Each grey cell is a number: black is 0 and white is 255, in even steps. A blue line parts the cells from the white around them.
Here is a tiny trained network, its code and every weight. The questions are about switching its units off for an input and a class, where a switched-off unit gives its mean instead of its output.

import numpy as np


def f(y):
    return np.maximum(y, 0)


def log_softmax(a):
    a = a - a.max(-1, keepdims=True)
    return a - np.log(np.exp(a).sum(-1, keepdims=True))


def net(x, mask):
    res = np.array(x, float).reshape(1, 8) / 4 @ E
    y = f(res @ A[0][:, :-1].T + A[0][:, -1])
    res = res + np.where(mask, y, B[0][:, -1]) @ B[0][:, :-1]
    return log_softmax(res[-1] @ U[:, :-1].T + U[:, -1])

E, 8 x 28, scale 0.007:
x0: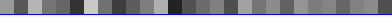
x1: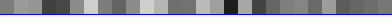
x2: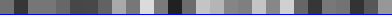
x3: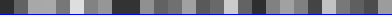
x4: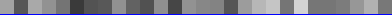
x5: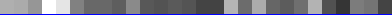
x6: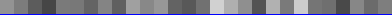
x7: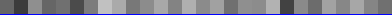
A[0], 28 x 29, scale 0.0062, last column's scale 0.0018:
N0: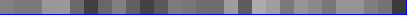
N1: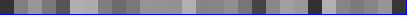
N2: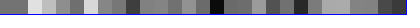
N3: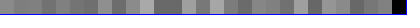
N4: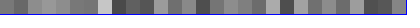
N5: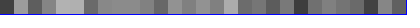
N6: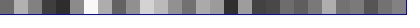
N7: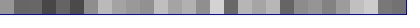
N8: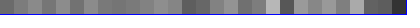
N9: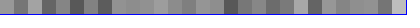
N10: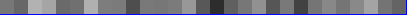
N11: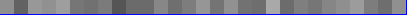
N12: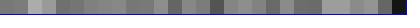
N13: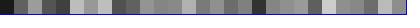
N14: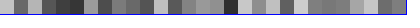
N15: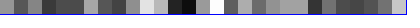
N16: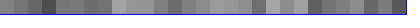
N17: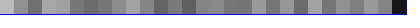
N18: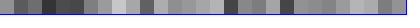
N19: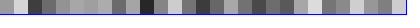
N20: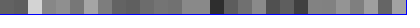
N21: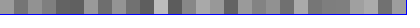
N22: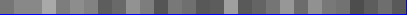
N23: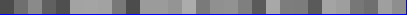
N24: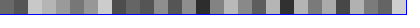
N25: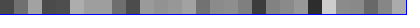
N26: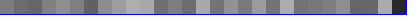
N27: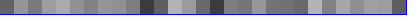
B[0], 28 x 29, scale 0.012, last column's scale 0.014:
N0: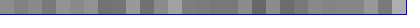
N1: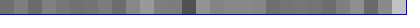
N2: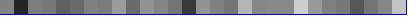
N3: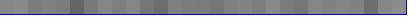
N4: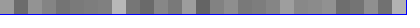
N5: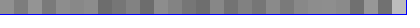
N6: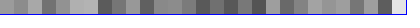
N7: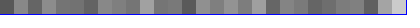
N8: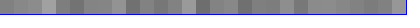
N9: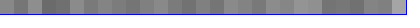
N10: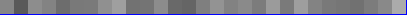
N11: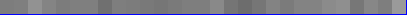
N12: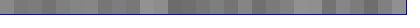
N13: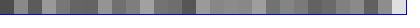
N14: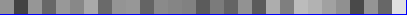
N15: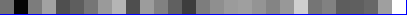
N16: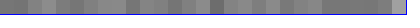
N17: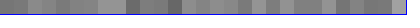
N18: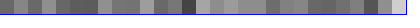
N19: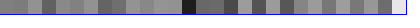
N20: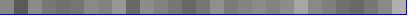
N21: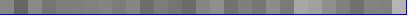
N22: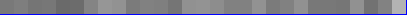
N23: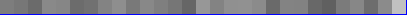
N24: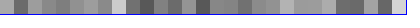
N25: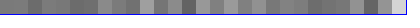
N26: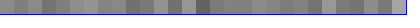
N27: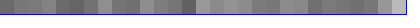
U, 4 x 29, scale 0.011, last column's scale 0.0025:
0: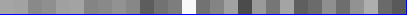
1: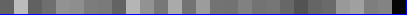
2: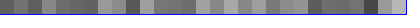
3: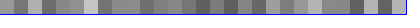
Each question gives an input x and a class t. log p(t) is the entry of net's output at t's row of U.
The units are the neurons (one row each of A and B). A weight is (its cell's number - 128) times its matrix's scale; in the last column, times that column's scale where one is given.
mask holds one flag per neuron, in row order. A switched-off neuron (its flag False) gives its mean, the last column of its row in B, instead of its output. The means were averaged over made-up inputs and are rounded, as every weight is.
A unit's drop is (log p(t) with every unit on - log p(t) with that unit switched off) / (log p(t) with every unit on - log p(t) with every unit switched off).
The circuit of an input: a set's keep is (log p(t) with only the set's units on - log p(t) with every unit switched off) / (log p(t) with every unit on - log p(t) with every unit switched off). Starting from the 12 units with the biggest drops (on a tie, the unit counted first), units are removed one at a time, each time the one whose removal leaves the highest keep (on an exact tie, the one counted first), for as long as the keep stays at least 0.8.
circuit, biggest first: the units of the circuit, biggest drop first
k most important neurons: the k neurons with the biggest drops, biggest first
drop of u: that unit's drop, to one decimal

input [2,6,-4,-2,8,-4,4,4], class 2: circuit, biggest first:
N18
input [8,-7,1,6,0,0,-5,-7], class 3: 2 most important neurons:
N15, N13
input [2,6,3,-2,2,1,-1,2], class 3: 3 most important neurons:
N14, N6, N13
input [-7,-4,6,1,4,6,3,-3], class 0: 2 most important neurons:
N15, N19
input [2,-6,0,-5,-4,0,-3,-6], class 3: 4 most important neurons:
N15, N13, N18, N7
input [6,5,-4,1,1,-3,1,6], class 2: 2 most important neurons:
N18, N7
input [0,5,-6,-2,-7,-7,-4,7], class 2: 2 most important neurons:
N18, N13
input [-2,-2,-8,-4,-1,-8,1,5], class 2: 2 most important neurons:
N18, N7
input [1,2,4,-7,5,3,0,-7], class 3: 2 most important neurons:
N14, N13
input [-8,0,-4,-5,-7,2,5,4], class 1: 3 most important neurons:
N14, N24, N15
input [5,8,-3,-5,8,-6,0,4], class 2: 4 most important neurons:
N18, N7, N15, N19
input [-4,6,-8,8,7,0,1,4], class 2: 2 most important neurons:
N13, N25
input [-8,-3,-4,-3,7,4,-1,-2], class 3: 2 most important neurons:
N13, N19
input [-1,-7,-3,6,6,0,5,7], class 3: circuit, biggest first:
N24
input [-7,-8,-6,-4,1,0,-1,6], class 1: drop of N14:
0.3
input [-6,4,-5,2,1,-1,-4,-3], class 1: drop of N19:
0.1
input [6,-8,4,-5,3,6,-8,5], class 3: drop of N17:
0.0
